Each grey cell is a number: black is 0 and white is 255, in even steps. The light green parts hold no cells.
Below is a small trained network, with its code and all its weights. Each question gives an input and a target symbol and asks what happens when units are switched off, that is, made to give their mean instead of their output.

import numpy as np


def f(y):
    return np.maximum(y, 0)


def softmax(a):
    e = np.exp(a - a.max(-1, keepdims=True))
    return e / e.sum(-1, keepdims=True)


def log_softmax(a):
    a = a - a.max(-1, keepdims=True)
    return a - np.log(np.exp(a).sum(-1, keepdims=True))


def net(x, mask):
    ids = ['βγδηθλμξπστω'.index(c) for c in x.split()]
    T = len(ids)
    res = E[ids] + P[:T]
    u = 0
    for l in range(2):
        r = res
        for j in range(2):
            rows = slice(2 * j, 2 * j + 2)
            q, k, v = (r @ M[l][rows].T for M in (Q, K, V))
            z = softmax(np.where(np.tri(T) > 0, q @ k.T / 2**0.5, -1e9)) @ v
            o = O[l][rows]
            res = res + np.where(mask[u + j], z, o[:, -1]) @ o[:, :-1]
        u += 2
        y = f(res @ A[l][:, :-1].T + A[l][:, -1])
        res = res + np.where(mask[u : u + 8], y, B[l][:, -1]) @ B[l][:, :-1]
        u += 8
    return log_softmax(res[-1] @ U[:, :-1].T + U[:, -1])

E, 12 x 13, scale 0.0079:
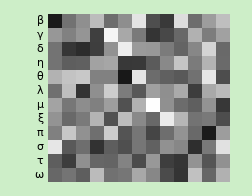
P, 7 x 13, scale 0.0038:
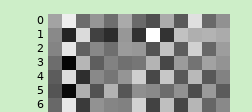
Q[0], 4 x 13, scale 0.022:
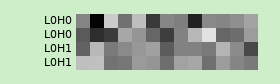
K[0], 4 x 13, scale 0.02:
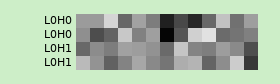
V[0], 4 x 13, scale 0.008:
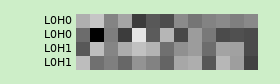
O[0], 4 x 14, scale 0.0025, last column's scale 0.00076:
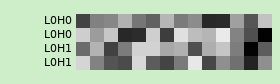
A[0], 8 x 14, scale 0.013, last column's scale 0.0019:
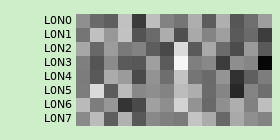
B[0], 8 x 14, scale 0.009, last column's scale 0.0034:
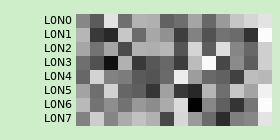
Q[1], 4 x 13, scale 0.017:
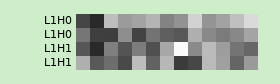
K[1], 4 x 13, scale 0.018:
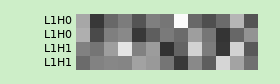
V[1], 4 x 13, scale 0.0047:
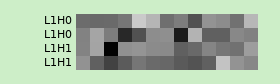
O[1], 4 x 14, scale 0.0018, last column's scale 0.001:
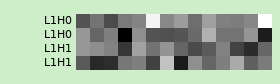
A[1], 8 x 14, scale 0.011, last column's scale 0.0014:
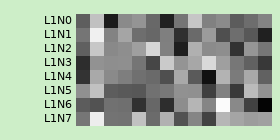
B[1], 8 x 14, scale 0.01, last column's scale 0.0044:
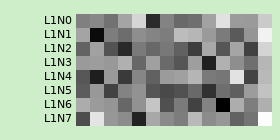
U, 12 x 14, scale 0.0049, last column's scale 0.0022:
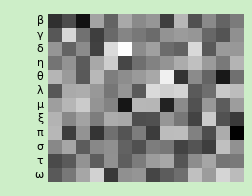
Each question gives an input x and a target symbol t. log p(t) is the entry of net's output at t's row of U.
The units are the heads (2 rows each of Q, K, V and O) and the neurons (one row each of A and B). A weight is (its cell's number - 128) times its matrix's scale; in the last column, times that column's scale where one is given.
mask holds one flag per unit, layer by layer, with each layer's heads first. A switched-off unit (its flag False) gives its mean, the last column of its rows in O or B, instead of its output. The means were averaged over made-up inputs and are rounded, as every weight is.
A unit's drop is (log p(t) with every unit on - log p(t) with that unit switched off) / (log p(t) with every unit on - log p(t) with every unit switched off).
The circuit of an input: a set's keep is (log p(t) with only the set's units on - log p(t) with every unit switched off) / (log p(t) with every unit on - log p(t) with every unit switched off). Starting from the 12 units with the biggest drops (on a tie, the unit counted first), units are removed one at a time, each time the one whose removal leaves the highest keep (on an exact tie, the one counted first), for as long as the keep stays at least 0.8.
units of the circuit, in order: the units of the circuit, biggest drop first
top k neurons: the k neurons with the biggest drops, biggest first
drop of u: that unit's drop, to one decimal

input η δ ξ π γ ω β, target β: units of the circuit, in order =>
[L0N1; L1N2; L0H1; L0N5]
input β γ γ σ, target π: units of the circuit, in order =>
[L0N3; L0N2; L0H1]
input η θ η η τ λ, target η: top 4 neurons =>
[L1N0; L0N5; L0N6; L0N3]
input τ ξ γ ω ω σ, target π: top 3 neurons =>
[L0N3; L0N2; L0N7]
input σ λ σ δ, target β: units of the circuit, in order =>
[L0N3; L0N6]
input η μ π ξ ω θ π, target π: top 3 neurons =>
[L0N5; L1N1; L0N1]
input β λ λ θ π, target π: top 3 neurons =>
[L1N1; L0N5; L0N1]
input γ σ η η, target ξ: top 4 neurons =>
[L1N6; L0N2; L0N6; L0N7]
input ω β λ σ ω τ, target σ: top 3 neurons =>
[L0N4; L0N3; L1N5]
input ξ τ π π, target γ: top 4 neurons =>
[L0N2; L1N2; L0N6; L1N7]
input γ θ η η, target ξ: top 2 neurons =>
[L1N6; L0N6]
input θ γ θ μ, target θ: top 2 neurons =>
[L0N3; L1N3]
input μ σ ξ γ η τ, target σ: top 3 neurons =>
[L0N4; L1N5; L0N3]
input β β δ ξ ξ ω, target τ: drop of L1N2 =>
0.0
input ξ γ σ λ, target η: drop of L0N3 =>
0.3
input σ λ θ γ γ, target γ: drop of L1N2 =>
0.3
